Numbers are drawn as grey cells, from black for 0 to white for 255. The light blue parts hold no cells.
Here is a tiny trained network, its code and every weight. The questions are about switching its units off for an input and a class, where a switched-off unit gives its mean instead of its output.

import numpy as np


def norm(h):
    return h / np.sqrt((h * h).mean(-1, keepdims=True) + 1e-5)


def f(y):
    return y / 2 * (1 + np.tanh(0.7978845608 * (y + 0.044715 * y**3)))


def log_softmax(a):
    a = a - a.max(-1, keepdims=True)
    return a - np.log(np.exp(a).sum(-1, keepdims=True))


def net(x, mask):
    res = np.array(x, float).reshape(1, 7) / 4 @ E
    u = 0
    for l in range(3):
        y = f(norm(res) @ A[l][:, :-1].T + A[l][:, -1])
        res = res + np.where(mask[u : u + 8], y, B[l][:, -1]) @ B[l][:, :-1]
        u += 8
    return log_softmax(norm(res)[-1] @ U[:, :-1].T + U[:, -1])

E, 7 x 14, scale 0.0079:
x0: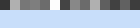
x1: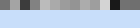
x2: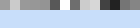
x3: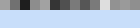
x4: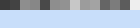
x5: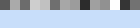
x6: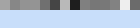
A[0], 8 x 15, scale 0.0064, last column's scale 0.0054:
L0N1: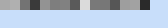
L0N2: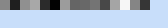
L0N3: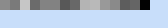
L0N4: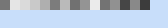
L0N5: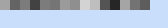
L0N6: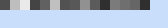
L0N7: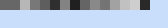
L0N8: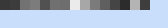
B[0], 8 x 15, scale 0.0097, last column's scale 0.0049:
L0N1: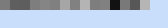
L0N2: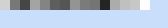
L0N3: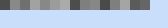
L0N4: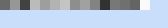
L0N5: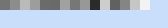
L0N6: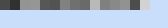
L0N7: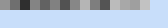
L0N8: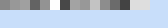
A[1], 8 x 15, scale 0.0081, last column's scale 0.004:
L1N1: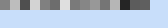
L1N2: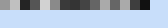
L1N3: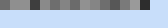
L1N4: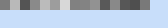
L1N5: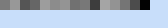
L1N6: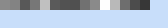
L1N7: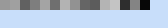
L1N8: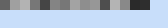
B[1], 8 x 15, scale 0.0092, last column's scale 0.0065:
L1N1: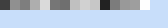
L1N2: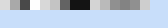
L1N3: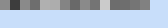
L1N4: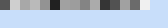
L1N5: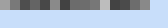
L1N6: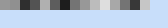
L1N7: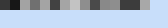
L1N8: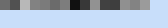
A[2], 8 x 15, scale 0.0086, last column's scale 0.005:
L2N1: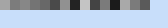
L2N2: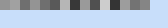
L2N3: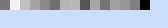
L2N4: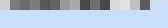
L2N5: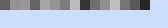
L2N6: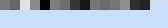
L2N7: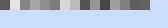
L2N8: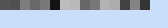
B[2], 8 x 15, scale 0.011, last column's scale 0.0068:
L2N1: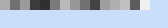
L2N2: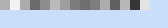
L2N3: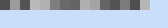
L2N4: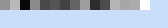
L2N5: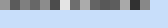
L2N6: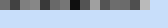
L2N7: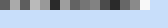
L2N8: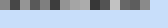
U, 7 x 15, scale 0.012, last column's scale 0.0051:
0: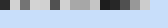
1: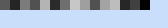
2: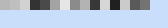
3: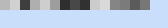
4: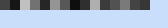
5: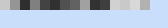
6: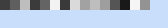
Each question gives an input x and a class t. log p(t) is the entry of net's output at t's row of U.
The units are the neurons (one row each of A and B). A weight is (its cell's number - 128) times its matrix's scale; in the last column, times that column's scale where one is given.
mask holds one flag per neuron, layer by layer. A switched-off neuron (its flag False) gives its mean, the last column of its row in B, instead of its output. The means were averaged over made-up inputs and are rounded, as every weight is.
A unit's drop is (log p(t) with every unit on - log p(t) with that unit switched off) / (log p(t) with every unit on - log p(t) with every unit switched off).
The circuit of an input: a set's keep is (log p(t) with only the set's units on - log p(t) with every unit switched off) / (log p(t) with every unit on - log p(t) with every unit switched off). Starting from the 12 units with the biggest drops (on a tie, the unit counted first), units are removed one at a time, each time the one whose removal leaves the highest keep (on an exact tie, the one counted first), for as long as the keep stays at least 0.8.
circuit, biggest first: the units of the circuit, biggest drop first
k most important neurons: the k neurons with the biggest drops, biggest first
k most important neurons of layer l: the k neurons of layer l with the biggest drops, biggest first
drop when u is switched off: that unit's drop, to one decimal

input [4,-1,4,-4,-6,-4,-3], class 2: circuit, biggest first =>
L0N5, L2N1
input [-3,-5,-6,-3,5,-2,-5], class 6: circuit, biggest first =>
L0N8
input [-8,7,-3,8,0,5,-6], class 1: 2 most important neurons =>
L1N7, L2N8
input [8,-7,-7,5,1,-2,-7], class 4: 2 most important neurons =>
L1N1, L2N5
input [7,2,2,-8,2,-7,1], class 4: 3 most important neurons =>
L0N6, L2N6, L1N1
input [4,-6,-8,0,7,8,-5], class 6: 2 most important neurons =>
L0N8, L1N4
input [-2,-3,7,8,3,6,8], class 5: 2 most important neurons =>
L0N2, L2N4
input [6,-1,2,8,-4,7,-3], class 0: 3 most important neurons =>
L1N1, L1N4, L1N7
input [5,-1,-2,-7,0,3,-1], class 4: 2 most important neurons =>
L0N6, L1N8
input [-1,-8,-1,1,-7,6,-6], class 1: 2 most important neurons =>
L1N7, L0N4
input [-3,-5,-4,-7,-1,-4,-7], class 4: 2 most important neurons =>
L0N6, L2N6
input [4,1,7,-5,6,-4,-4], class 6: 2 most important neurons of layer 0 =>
L0N8, L0N5
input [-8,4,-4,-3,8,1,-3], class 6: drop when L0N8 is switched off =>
0.6
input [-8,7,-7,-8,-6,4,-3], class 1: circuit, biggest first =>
L1N7
